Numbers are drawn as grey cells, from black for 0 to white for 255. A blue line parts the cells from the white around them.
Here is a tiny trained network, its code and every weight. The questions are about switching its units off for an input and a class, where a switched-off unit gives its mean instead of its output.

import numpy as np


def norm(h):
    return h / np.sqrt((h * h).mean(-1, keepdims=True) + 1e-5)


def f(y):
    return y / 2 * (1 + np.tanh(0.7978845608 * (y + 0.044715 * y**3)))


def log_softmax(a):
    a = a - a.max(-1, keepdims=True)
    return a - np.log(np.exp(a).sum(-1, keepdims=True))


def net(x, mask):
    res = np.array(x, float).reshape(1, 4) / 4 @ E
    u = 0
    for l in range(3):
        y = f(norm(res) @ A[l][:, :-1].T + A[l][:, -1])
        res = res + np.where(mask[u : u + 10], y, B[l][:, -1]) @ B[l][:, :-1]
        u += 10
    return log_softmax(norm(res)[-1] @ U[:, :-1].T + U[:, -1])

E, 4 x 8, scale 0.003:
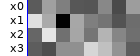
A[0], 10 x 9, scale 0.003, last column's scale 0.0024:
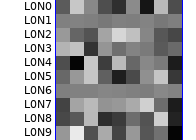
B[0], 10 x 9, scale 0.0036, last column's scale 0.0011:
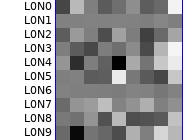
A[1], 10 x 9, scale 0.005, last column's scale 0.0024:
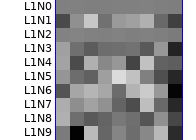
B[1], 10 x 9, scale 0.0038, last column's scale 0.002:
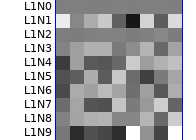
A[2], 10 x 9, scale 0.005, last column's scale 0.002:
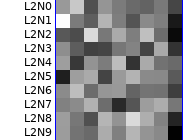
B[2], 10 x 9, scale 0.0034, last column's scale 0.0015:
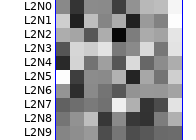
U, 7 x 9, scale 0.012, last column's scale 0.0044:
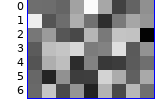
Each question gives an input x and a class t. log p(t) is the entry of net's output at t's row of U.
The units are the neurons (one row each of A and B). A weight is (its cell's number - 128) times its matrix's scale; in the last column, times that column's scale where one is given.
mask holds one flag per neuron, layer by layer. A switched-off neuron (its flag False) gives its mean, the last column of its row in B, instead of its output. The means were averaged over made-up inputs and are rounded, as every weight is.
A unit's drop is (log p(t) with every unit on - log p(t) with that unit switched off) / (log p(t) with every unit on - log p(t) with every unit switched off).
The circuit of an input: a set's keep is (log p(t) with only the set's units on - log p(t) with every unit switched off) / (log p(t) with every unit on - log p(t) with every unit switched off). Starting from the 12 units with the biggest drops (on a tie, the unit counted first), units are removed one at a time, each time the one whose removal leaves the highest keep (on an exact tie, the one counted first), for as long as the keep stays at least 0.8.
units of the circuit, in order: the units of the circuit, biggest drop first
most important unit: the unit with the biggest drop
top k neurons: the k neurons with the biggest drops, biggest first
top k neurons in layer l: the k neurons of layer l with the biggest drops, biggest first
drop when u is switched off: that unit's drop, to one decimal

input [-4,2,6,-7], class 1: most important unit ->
L1N4
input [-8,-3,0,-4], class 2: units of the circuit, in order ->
[L1N7 L1N4]
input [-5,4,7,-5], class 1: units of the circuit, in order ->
[L2N1 L1N4]
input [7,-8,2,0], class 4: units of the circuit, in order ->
[L0N8 L2N0]
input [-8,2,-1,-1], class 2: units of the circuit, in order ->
[L1N7 L1N4 L1N1]
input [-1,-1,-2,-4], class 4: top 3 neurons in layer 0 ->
[L0N8 L0N9 L0N5]
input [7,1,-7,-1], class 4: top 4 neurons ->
[L0N9 L0N0 L0N8 L2N0]
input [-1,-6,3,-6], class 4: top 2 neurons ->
[L0N8 L2N3]
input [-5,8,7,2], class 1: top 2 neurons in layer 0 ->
[L0N5 L0N0]
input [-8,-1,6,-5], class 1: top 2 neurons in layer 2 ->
[L2N3 L2N4]
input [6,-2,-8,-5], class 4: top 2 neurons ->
[L0N8 L0N9]
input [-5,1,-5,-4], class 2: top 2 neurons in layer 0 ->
[L0N9 L0N4]
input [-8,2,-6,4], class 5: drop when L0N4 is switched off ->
0.1
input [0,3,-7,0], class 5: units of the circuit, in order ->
[L1N9]
